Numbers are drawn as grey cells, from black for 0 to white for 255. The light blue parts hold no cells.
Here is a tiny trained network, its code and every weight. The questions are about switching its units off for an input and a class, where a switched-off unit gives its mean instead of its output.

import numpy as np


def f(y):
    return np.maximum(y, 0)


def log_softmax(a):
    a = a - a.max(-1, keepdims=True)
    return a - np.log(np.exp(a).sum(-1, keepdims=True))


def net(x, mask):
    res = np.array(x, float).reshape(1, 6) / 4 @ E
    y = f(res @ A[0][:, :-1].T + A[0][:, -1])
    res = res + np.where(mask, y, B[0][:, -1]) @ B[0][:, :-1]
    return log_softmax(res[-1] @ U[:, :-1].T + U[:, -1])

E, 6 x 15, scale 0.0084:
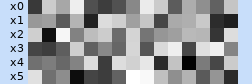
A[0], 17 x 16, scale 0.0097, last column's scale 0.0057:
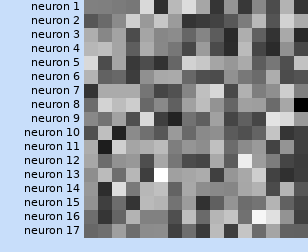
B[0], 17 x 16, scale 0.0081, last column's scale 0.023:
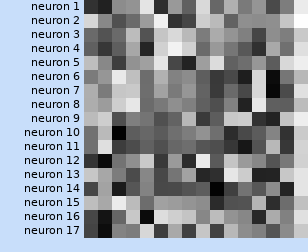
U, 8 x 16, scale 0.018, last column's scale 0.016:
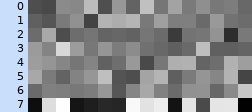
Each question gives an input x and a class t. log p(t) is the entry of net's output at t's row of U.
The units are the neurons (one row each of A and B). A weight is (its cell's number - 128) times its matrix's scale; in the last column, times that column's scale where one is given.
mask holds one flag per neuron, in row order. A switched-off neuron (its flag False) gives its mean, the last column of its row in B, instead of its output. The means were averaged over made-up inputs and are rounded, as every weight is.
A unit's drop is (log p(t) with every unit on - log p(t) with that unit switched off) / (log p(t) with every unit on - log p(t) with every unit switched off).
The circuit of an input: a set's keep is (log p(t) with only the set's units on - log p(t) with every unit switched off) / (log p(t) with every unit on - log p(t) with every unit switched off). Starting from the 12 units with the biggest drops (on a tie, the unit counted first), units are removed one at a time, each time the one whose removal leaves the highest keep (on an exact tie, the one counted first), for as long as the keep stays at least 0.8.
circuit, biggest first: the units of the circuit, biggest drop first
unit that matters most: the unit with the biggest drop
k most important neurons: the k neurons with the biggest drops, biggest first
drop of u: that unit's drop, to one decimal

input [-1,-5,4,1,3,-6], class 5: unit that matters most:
neuron 2
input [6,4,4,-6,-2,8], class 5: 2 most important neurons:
[neuron 5; neuron 16]
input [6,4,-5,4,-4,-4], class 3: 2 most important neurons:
[neuron 14; neuron 7]
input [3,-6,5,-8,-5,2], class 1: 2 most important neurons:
[neuron 4; neuron 3]
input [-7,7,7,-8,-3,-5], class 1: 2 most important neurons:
[neuron 4; neuron 3]
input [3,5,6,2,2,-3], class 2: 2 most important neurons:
[neuron 14; neuron 11]
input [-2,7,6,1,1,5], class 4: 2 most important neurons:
[neuron 13; neuron 10]
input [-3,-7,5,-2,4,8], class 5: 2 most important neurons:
[neuron 5; neuron 13]
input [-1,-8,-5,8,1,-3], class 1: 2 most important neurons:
[neuron 16; neuron 13]
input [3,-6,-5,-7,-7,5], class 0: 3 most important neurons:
[neuron 17; neuron 12; neuron 16]
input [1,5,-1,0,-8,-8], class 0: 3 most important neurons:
[neuron 12; neuron 5; neuron 17]
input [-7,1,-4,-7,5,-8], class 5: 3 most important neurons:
[neuron 2; neuron 16; neuron 7]
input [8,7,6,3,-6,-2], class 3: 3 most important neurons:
[neuron 8; neuron 7; neuron 9]
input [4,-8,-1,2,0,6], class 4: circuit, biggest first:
[neuron 9]
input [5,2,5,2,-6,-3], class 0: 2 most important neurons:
[neuron 12; neuron 17]
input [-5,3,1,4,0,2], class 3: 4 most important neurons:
[neuron 4; neuron 15; neuron 6; neuron 3]
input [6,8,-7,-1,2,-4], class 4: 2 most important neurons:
[neuron 13; neuron 14]
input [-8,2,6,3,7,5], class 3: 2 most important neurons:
[neuron 15; neuron 6]
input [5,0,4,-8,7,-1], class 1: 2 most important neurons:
[neuron 4; neuron 3]
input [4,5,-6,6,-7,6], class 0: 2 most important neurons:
[neuron 12; neuron 2]
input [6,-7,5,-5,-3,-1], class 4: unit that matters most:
neuron 9
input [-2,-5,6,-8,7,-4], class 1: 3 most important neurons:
[neuron 4; neuron 3; neuron 12]
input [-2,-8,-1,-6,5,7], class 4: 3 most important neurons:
[neuron 9; neuron 2; neuron 16]
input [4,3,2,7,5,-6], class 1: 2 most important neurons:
[neuron 16; neuron 5]
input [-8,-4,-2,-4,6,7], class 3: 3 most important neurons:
[neuron 6; neuron 15; neuron 2]
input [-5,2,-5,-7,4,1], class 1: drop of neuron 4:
0.1
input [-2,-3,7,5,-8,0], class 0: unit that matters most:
neuron 17
